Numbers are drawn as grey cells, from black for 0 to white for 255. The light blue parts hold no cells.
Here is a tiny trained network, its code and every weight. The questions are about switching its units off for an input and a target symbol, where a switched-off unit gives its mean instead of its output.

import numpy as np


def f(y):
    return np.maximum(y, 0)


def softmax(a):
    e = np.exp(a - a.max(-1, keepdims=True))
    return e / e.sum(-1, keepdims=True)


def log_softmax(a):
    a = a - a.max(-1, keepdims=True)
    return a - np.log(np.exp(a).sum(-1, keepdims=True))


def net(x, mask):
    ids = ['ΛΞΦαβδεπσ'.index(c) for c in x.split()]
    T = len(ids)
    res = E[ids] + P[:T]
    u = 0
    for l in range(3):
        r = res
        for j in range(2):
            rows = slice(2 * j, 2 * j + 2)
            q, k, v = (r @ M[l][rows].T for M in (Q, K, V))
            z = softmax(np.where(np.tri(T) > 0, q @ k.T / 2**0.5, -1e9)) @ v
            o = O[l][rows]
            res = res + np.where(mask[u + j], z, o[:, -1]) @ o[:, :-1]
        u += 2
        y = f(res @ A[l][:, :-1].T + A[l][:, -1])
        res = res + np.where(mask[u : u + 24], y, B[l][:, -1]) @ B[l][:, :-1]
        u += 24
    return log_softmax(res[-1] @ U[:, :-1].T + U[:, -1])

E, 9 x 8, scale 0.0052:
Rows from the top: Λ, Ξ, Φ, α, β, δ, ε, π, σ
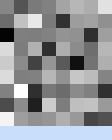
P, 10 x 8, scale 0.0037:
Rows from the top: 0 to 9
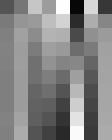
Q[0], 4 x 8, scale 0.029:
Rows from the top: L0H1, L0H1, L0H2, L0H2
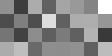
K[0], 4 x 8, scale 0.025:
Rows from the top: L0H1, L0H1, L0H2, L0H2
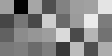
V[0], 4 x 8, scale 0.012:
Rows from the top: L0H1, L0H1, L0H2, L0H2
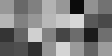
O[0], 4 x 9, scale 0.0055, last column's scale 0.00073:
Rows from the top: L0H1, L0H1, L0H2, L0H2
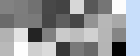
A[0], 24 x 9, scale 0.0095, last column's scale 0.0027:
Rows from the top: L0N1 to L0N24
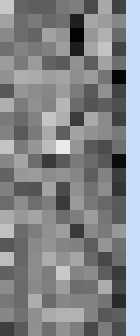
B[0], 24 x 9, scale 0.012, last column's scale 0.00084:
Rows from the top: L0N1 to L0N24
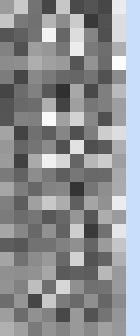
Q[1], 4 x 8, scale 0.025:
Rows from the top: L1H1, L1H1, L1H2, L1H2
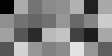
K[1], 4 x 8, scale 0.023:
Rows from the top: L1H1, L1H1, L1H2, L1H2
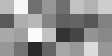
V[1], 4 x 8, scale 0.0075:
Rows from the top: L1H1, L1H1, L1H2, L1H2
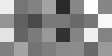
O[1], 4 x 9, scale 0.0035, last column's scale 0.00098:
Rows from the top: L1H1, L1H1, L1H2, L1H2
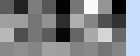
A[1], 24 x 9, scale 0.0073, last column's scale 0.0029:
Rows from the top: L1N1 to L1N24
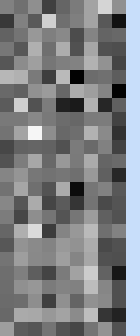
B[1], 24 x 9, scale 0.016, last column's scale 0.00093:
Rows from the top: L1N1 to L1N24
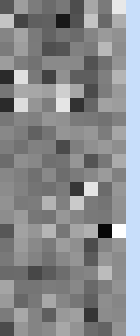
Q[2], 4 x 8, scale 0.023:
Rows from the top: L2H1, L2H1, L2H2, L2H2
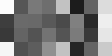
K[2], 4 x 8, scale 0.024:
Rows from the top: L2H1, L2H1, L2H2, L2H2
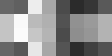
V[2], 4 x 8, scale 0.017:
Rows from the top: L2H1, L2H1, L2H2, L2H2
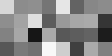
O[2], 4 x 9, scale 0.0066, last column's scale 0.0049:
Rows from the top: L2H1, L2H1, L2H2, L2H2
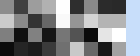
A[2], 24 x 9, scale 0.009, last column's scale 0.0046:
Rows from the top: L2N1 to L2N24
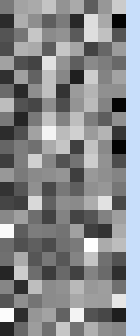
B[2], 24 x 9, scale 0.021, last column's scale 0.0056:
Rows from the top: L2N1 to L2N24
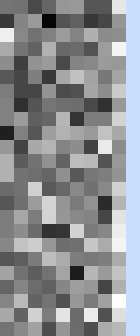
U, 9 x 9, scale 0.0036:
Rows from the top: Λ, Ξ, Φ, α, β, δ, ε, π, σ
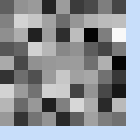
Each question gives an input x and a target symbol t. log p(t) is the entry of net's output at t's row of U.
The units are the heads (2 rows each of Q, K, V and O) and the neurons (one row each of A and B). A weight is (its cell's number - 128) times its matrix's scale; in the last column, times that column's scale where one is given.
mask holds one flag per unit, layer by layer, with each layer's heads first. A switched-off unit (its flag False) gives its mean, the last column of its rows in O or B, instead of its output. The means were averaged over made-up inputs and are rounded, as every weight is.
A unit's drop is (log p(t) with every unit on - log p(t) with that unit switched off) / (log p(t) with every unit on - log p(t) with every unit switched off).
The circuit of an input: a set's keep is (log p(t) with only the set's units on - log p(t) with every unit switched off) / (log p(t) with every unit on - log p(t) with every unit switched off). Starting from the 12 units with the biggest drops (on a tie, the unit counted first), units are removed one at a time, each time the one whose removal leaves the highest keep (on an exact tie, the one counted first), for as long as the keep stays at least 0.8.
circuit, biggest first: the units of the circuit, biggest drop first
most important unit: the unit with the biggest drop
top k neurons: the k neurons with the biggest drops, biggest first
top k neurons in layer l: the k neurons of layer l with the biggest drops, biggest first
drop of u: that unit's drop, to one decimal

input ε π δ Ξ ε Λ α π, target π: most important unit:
L0H2
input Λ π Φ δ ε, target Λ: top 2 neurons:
(L1N8 L2N2)
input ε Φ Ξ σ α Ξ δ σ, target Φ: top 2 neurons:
(L0N1 L0N11)
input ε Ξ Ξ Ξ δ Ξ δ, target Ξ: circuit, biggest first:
(L2N18 L2H1 L1N17 L0N10)
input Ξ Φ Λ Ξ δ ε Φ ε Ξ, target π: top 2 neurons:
(L1N17 L0N20)
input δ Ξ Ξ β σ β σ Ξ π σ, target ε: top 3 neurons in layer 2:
(L2N16 L2N20 L2N17)
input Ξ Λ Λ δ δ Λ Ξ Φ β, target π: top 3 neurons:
(L0N3 L2N23 L0N2)
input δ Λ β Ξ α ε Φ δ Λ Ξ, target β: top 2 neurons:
(L2N11 L1N17)
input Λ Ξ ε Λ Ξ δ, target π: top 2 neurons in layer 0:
(L0N19 L0N11)
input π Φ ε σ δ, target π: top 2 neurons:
(L0N19 L2N23)
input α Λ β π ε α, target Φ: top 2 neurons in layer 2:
(L2N4 L2N23)
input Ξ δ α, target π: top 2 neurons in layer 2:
(L2N17 L2N23)
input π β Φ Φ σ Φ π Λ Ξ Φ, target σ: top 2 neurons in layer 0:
(L0N6 L0N7)
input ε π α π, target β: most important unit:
L0N10
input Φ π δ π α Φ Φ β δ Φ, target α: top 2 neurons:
(L2N15 L0N3)
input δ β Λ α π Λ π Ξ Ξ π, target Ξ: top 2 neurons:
(L2N18 L1N17)
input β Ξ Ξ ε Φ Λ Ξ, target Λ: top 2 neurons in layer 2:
(L2N9 L2N24)
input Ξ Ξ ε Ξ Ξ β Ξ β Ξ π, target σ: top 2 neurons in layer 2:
(L2N7 L2N8)
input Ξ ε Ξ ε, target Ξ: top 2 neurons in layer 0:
(L0N12 L0N1)
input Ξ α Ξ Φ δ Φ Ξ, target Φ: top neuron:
(L0N20)
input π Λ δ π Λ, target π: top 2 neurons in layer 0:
(L0N19 L0N10)
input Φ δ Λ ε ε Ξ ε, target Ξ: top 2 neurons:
(L0N12 L2N18)
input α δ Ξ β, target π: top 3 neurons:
(L0N3 L2N23 L2N17)
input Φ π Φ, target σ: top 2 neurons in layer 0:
(L0N7 L0N13)
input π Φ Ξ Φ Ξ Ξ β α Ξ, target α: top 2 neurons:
(L1N17 L2N15)
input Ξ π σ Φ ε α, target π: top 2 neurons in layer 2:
(L2N23 L2N17)
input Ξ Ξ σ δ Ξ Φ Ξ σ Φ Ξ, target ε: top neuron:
(L0N1)
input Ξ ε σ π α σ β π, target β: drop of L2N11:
0.3
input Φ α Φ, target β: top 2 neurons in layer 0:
(L0N6 L0N7)
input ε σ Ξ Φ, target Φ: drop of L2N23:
0.2
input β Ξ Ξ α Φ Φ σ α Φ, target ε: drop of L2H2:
1.0
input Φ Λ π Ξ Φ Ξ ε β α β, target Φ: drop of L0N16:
0.0
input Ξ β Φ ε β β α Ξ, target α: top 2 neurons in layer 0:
(L0N20 L0N5)
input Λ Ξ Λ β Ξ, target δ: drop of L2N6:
0.1
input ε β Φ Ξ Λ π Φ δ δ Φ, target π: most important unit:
L2H2
